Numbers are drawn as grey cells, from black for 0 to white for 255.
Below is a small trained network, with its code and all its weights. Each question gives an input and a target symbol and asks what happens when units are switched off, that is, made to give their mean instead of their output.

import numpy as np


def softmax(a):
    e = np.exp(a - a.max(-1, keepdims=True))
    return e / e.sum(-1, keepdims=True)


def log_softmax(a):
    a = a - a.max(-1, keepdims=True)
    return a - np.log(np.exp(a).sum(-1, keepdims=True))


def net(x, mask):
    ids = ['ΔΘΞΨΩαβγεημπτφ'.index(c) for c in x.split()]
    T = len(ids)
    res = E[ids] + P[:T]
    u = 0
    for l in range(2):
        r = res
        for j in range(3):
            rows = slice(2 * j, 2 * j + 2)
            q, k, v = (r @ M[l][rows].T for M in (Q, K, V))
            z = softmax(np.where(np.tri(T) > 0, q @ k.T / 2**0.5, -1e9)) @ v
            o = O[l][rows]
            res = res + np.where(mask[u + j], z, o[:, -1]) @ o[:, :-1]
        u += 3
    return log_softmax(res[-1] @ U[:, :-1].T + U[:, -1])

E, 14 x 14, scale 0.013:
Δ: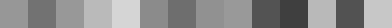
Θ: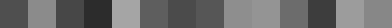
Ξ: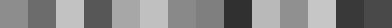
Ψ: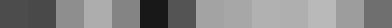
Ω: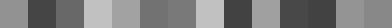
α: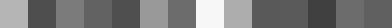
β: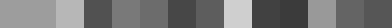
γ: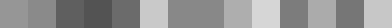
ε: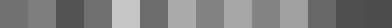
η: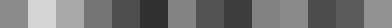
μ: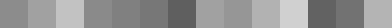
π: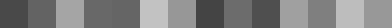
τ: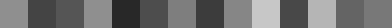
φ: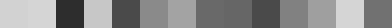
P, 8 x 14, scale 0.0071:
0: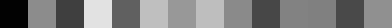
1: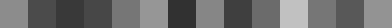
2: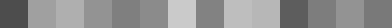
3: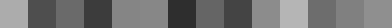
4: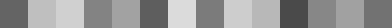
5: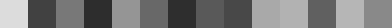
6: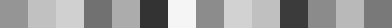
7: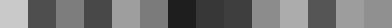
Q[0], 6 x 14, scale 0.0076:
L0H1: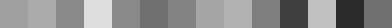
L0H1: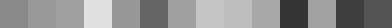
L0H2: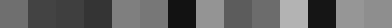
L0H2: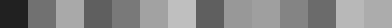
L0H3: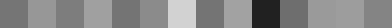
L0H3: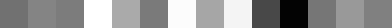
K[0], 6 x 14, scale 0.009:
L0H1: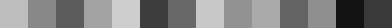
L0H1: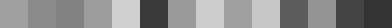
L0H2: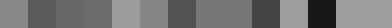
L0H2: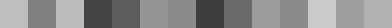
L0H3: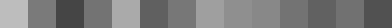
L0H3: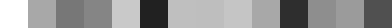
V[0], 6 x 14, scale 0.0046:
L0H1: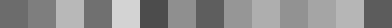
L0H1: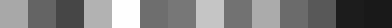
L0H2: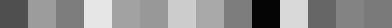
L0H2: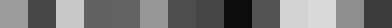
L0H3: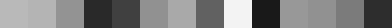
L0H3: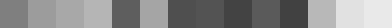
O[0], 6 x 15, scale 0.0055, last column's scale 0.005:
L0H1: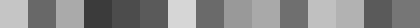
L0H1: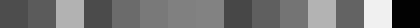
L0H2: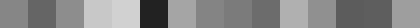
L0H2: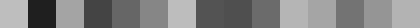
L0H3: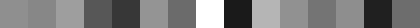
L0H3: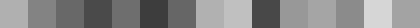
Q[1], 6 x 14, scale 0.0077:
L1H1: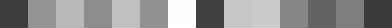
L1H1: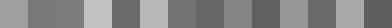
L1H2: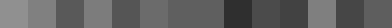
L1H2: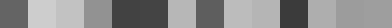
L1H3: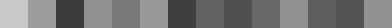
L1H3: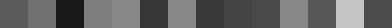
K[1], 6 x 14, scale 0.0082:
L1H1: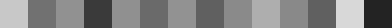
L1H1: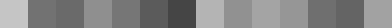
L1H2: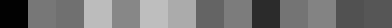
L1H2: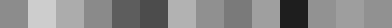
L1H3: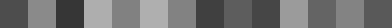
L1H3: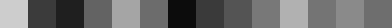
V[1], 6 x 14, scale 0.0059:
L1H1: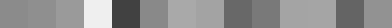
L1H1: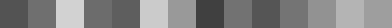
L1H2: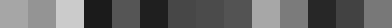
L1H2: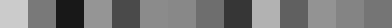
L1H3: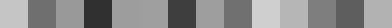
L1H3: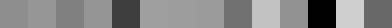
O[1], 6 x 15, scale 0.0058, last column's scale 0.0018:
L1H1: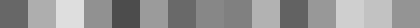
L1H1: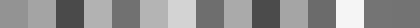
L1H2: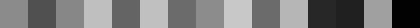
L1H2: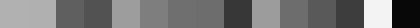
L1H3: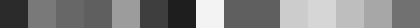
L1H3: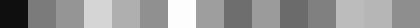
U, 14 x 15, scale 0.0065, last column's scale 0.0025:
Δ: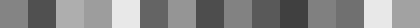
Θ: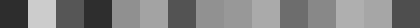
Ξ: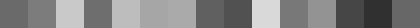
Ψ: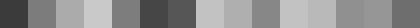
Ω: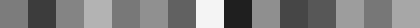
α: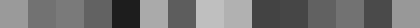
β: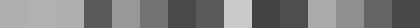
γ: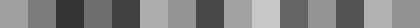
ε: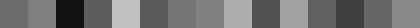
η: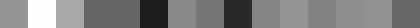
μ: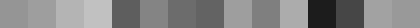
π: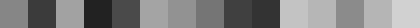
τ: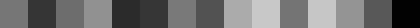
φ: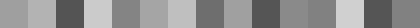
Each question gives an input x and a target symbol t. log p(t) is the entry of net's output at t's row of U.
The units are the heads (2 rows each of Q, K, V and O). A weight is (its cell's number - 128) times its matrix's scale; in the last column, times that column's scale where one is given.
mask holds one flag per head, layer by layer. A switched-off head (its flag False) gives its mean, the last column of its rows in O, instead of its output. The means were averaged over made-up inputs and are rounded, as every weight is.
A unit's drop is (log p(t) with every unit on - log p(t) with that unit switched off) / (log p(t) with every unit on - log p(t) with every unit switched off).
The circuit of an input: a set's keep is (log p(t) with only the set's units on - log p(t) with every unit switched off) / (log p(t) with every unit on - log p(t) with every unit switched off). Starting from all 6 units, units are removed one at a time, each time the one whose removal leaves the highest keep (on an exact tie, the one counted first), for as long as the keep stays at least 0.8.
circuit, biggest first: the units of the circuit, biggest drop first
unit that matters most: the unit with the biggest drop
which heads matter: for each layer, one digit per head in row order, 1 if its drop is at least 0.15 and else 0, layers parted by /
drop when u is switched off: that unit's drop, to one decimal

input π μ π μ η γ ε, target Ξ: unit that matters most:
L0H3
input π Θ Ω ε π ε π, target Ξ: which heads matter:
101 / 100
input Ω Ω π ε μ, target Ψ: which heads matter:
100 / 011
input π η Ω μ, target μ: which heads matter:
000 / 011
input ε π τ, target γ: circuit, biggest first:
(L1H2 L0H2)
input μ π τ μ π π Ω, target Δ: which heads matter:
101 / 000
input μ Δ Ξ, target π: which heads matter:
110 / 001
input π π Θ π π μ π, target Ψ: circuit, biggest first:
(L1H3 L1H2)
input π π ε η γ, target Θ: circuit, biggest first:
(L0H2 L1H3)
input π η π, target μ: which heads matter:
000 / 010
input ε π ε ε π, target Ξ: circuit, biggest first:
(L0H3 L1H1)
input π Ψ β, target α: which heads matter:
001 / 010
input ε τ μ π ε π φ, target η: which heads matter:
001 / 010
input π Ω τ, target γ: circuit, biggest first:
(L0H2 L1H2)
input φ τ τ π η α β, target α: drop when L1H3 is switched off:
-0.1
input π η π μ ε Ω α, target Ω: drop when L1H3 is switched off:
0.4
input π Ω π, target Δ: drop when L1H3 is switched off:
0.1
